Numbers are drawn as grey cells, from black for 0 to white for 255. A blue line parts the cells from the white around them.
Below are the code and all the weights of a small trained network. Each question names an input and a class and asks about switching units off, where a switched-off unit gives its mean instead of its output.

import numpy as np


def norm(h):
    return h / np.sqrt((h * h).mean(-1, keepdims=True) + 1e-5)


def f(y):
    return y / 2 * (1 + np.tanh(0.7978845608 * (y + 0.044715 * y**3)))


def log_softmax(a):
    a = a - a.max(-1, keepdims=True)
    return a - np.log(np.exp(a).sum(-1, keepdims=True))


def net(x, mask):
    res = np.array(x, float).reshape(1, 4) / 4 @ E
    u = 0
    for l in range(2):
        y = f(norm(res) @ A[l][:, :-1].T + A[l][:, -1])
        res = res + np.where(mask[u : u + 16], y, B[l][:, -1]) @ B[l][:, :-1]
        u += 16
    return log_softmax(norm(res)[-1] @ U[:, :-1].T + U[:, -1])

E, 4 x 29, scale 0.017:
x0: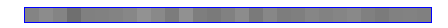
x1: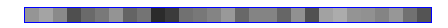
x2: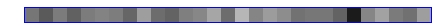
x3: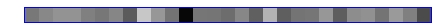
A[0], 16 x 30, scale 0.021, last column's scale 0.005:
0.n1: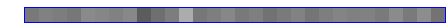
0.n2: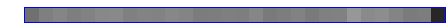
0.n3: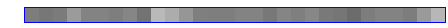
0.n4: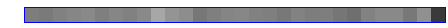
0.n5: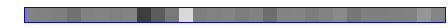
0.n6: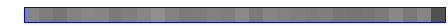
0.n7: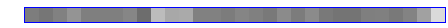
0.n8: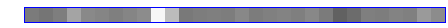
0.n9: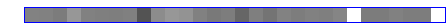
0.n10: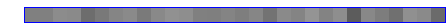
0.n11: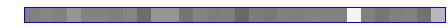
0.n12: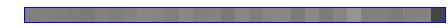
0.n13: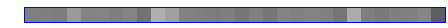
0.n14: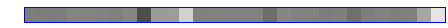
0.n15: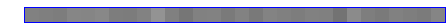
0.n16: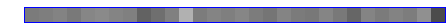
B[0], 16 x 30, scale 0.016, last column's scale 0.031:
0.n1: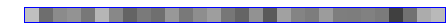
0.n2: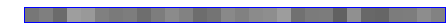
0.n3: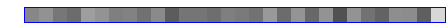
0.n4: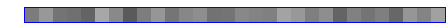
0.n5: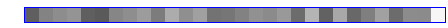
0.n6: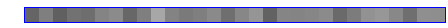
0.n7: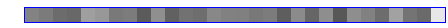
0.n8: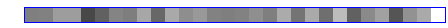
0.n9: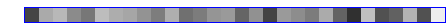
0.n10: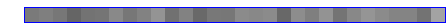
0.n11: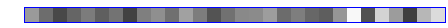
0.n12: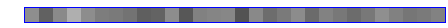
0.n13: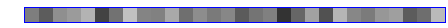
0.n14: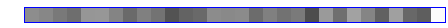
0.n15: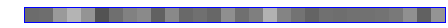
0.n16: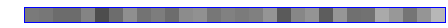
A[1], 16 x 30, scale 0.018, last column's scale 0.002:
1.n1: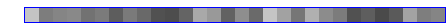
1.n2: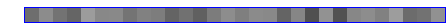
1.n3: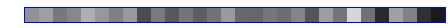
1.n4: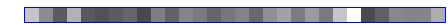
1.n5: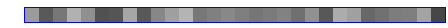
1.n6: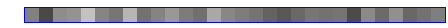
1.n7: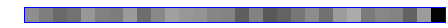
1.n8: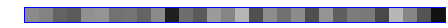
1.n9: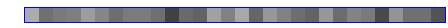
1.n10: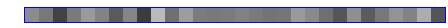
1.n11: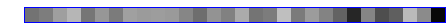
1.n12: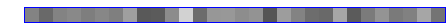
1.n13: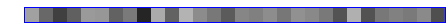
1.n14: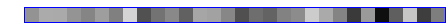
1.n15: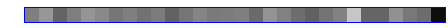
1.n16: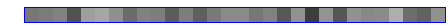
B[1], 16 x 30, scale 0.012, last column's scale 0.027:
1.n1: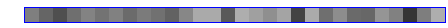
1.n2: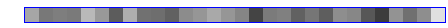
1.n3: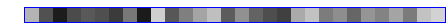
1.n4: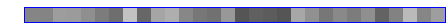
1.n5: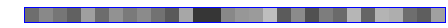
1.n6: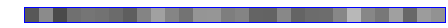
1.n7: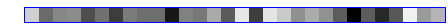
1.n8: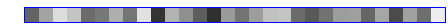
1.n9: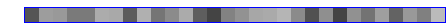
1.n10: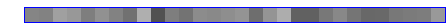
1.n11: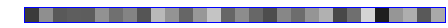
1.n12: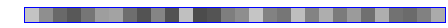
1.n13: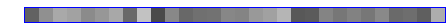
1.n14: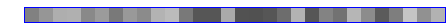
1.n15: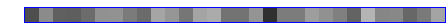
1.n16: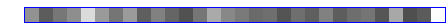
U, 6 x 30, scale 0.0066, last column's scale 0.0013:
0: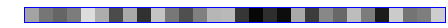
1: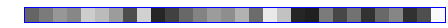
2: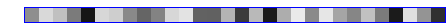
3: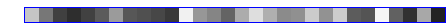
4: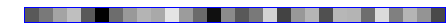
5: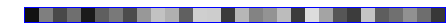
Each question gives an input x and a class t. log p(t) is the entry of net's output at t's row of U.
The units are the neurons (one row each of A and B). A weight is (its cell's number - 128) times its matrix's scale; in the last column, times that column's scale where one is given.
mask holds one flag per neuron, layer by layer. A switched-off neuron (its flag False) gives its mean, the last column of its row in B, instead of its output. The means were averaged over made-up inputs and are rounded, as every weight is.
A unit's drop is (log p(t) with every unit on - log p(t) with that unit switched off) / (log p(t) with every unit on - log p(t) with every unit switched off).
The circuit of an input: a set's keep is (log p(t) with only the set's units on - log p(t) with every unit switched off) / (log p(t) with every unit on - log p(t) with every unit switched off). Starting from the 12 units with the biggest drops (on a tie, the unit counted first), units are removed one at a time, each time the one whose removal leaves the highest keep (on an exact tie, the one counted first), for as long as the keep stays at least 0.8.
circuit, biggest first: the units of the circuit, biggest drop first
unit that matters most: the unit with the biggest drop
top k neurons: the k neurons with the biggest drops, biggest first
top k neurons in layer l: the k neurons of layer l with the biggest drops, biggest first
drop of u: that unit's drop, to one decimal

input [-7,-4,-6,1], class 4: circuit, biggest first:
0.n13
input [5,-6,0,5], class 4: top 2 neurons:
0.n8; 0.n9
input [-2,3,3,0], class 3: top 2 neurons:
0.n9; 0.n7
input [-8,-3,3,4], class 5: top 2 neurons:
0.n11; 0.n9
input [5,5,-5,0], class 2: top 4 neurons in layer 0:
0.n14; 0.n7; 0.n3; 0.n9
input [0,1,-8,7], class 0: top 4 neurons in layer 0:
0.n5; 0.n8; 0.n9; 0.n11
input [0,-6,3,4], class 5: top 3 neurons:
0.n8; 0.n11; 0.n9
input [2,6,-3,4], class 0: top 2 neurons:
0.n5; 0.n8
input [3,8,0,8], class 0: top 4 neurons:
0.n8; 0.n5; 1.n3; 1.n4
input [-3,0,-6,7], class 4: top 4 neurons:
0.n14; 0.n7; 0.n3; 0.n11
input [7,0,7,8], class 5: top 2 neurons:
0.n14; 0.n7
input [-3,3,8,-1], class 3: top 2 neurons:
0.n9; 0.n14
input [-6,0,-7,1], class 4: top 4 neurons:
0.n14; 0.n7; 0.n3; 0.n13
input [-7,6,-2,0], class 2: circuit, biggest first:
0.n14
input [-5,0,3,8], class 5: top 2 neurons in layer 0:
0.n14; 0.n7
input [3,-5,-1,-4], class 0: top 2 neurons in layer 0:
0.n7; 0.n14
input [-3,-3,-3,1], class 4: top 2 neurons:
0.n8; 0.n11
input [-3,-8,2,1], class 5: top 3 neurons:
0.n8; 0.n11; 0.n9
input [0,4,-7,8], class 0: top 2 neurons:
0.n8; 0.n5
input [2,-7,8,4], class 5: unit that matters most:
0.n8
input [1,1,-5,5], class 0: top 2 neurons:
0.n5; 0.n8
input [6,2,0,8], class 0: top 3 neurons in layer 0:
0.n8; 0.n5; 0.n7
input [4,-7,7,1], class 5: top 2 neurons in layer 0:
0.n8; 0.n11
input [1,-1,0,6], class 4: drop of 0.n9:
0.8
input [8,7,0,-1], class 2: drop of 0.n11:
0.2
